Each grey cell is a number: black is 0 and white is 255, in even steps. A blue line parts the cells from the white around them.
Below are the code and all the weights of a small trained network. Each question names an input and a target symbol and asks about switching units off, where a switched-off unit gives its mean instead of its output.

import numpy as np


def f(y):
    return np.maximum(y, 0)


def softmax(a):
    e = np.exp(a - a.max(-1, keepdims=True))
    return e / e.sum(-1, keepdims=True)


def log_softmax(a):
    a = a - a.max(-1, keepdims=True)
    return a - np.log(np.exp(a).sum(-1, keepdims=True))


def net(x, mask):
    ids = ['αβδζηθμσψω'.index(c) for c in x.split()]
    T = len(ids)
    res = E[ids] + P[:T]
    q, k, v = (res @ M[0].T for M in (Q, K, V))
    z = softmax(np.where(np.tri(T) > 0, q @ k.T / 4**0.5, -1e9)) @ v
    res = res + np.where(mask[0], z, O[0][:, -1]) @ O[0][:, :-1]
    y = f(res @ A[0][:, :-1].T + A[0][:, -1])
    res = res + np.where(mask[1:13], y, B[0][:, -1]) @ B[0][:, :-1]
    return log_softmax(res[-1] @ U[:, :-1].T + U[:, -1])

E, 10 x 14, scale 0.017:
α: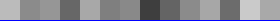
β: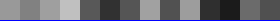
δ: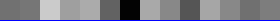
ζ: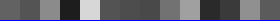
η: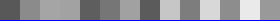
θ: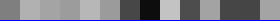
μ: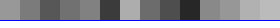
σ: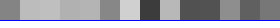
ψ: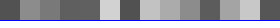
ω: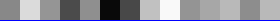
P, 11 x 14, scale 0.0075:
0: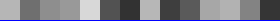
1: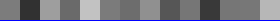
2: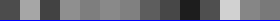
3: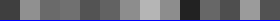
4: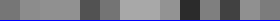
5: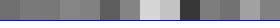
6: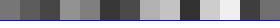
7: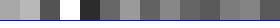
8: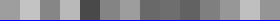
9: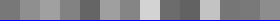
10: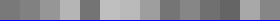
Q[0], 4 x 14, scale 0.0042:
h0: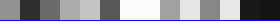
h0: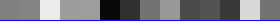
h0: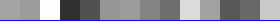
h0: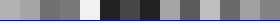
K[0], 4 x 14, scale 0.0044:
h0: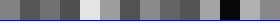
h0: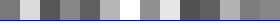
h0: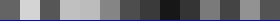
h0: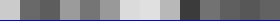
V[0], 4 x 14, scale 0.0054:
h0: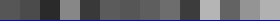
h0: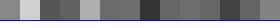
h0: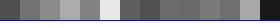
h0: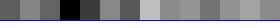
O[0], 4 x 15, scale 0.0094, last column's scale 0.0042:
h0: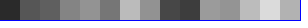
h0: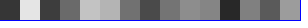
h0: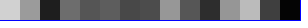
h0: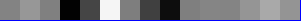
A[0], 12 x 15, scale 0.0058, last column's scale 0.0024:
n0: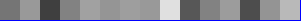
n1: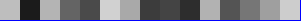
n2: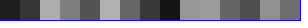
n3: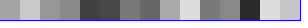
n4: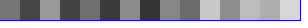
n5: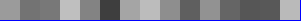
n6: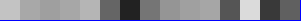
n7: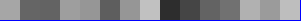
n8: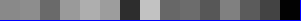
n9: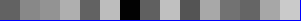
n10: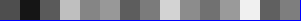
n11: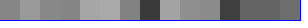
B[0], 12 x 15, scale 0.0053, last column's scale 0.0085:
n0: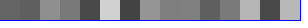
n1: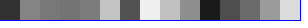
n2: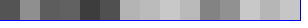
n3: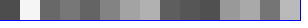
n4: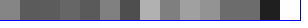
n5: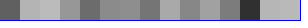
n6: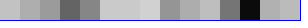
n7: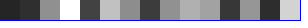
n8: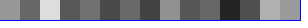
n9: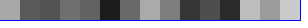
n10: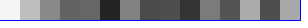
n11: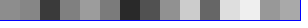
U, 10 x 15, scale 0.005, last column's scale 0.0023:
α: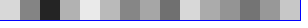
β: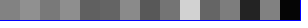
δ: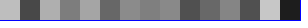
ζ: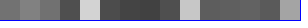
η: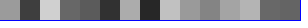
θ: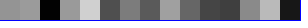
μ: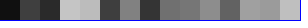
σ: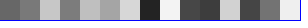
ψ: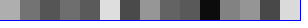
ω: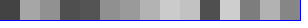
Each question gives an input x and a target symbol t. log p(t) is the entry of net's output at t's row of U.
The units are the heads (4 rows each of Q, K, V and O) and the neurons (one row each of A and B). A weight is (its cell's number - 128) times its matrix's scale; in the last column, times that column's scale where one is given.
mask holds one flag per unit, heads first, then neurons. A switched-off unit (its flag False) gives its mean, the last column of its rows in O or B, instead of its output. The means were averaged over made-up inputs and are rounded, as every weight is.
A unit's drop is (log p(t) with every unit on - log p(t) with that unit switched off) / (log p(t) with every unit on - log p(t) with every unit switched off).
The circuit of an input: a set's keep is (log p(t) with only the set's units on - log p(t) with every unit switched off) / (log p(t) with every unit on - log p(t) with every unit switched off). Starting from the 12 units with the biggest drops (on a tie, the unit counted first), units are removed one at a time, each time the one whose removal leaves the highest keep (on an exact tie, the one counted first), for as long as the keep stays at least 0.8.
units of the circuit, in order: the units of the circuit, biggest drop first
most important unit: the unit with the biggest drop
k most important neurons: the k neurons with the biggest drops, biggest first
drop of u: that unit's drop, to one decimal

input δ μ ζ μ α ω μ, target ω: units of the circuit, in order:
h0, n1
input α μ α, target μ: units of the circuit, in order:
h0, n6
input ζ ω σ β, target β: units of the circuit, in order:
h0, n6, n5
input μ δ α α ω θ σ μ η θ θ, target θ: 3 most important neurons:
n9, n11, n7
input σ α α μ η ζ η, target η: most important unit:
n10
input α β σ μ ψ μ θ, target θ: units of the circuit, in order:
n9, h0
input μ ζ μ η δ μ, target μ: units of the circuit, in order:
n7, h0
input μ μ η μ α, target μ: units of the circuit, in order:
h0, n7
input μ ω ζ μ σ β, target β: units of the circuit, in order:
h0, n5, n6
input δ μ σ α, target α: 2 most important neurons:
n6, n11
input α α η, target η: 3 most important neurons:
n10, n1, n3
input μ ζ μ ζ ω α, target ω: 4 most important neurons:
n1, n2, n9, n10
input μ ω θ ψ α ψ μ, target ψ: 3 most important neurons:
n1, n4, n5
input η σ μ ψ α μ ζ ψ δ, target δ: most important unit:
n6
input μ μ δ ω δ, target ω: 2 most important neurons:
n2, n1
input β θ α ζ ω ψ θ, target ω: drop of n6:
-0.1
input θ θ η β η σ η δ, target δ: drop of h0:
0.3
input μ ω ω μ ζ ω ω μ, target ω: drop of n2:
0.2
